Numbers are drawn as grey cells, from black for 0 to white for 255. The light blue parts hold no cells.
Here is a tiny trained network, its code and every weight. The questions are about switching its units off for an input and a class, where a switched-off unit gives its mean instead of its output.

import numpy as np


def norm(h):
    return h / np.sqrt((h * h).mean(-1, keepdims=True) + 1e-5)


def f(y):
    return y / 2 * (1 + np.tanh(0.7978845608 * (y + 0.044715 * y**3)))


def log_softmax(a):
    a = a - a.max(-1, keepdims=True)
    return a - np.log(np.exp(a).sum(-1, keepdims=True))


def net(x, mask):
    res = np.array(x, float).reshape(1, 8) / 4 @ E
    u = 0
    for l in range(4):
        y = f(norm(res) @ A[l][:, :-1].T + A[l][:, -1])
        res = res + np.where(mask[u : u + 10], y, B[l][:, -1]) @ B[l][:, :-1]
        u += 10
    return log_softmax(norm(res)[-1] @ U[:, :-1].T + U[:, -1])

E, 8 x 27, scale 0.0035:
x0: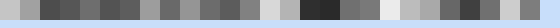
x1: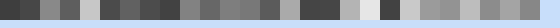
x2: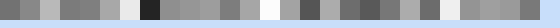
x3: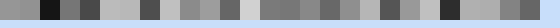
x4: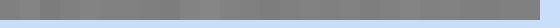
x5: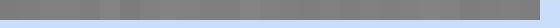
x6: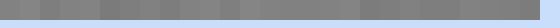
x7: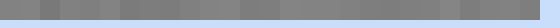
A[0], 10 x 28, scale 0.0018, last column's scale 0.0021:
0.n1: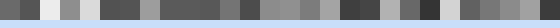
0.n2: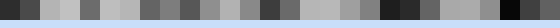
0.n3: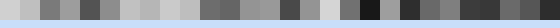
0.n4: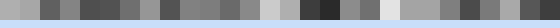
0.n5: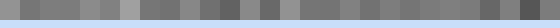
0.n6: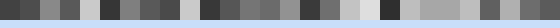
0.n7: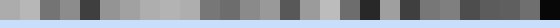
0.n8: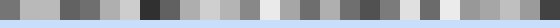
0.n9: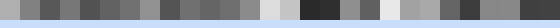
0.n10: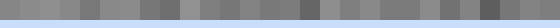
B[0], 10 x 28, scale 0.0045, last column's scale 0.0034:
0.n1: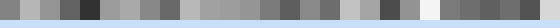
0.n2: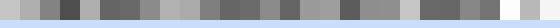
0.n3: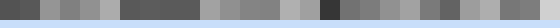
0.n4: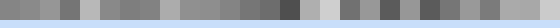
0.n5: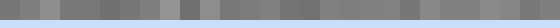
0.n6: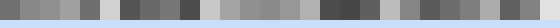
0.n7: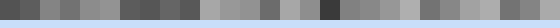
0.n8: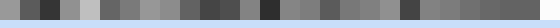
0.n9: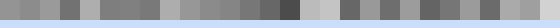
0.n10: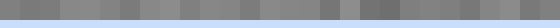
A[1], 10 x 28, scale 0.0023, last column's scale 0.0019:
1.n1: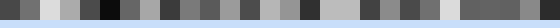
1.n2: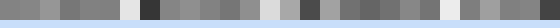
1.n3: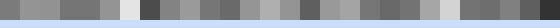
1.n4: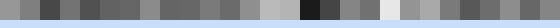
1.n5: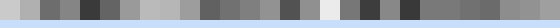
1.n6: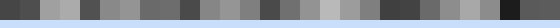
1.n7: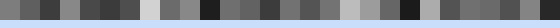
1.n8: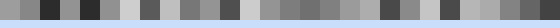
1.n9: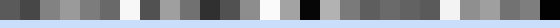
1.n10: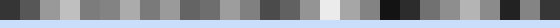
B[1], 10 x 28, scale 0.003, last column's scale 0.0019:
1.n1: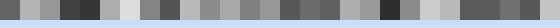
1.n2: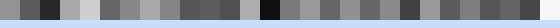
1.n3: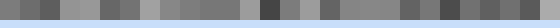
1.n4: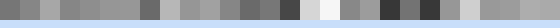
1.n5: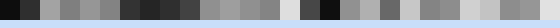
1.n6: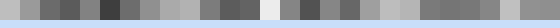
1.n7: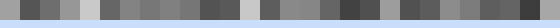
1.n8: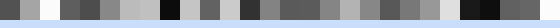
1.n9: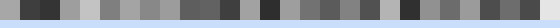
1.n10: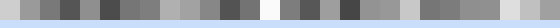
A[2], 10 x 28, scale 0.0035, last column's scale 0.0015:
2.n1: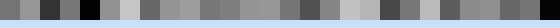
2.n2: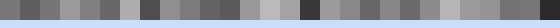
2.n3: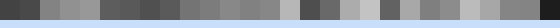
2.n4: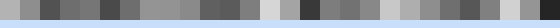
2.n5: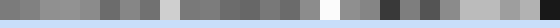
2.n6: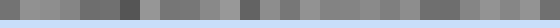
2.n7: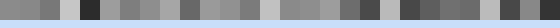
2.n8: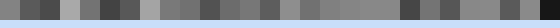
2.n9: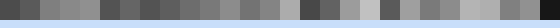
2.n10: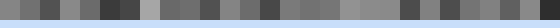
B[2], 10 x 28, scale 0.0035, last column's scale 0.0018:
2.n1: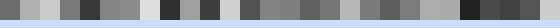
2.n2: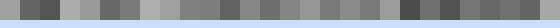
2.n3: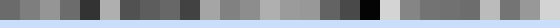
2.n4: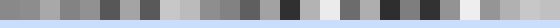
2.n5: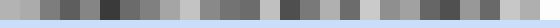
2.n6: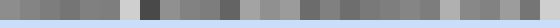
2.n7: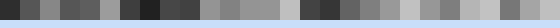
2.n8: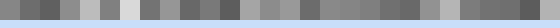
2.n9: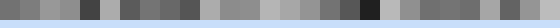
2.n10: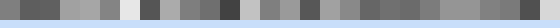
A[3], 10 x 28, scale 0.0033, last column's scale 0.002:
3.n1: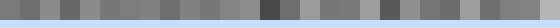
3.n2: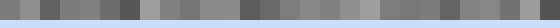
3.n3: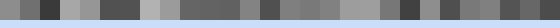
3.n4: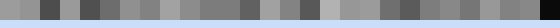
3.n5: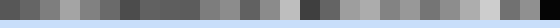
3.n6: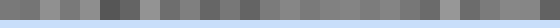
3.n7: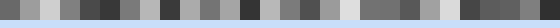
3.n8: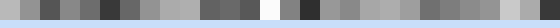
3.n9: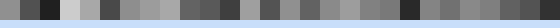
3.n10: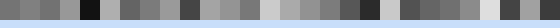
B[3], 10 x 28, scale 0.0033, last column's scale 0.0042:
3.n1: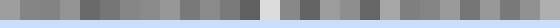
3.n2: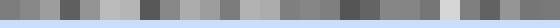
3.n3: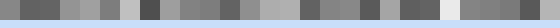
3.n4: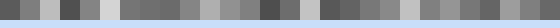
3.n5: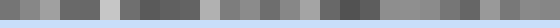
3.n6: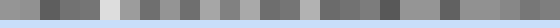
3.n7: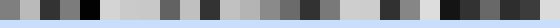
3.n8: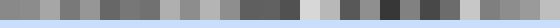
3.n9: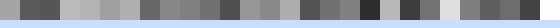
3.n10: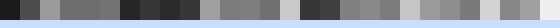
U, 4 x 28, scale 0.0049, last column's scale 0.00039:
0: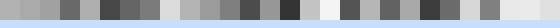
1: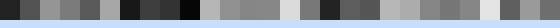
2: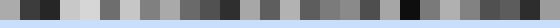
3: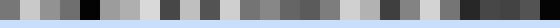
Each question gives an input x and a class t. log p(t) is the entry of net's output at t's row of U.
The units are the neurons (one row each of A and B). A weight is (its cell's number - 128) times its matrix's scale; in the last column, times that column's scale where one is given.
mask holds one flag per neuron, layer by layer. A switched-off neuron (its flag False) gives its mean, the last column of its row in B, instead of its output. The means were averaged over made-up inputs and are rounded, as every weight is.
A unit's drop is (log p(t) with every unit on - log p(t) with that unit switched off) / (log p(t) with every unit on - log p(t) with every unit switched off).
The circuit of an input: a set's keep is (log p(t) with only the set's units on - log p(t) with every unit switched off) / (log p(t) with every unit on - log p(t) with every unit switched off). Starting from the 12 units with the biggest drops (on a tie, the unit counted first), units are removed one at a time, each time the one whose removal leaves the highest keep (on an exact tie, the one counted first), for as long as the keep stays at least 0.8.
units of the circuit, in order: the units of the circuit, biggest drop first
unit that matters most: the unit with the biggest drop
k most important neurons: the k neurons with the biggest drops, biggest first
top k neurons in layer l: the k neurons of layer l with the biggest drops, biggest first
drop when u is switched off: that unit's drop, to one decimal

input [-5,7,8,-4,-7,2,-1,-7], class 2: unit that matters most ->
1.n9
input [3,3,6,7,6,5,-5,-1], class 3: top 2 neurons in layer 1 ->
(1.n8, 1.n7)
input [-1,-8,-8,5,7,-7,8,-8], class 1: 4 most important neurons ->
(2.n7, 0.n8, 0.n3, 3.n10)
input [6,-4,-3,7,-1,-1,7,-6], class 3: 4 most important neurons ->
(0.n2, 1.n8, 2.n1, 0.n6)
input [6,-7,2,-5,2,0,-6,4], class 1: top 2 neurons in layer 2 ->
(2.n7, 2.n5)
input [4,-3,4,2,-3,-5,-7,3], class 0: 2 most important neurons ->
(0.n9, 0.n4)
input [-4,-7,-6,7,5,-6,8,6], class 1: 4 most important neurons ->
(0.n1, 0.n8, 2.n7, 0.n3)
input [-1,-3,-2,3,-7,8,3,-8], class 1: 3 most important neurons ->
(0.n3, 0.n1, 0.n7)
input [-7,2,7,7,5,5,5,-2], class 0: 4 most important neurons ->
(0.n2, 0.n1, 2.n5, 1.n10)
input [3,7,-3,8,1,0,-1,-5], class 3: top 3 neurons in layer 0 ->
(0.n3, 0.n7, 0.n8)
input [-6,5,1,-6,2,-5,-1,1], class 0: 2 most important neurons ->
(0.n2, 1.n8)
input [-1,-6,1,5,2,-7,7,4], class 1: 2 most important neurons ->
(0.n3, 0.n1)
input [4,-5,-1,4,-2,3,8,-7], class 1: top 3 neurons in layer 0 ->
(0.n2, 0.n3, 0.n1)
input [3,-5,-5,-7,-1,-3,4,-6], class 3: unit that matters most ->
0.n8
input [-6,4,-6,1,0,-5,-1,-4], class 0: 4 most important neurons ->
(0.n8, 2.n5, 1.n10, 1.n2)
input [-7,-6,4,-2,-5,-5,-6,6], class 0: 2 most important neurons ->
(2.n5, 0.n6)
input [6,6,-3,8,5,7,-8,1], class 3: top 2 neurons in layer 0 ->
(0.n2, 0.n3)
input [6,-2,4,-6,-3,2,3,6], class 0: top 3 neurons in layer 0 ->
(0.n9, 0.n4, 0.n8)
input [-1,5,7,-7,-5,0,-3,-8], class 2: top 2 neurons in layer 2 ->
(2.n1, 2.n2)
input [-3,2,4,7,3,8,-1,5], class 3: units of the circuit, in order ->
(1.n8)
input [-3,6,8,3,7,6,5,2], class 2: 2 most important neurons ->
(1.n9, 0.n3)
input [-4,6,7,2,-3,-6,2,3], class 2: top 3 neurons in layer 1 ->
(1.n9, 1.n2, 1.n5)
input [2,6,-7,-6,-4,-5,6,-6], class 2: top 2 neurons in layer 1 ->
(1.n5, 1.n7)
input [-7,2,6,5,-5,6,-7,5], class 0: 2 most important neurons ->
(0.n2, 2.n5)
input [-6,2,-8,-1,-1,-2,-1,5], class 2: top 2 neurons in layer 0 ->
(0.n4, 0.n9)
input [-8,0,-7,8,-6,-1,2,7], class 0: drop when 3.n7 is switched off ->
0.2
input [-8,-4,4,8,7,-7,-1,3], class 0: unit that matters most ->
0.n2
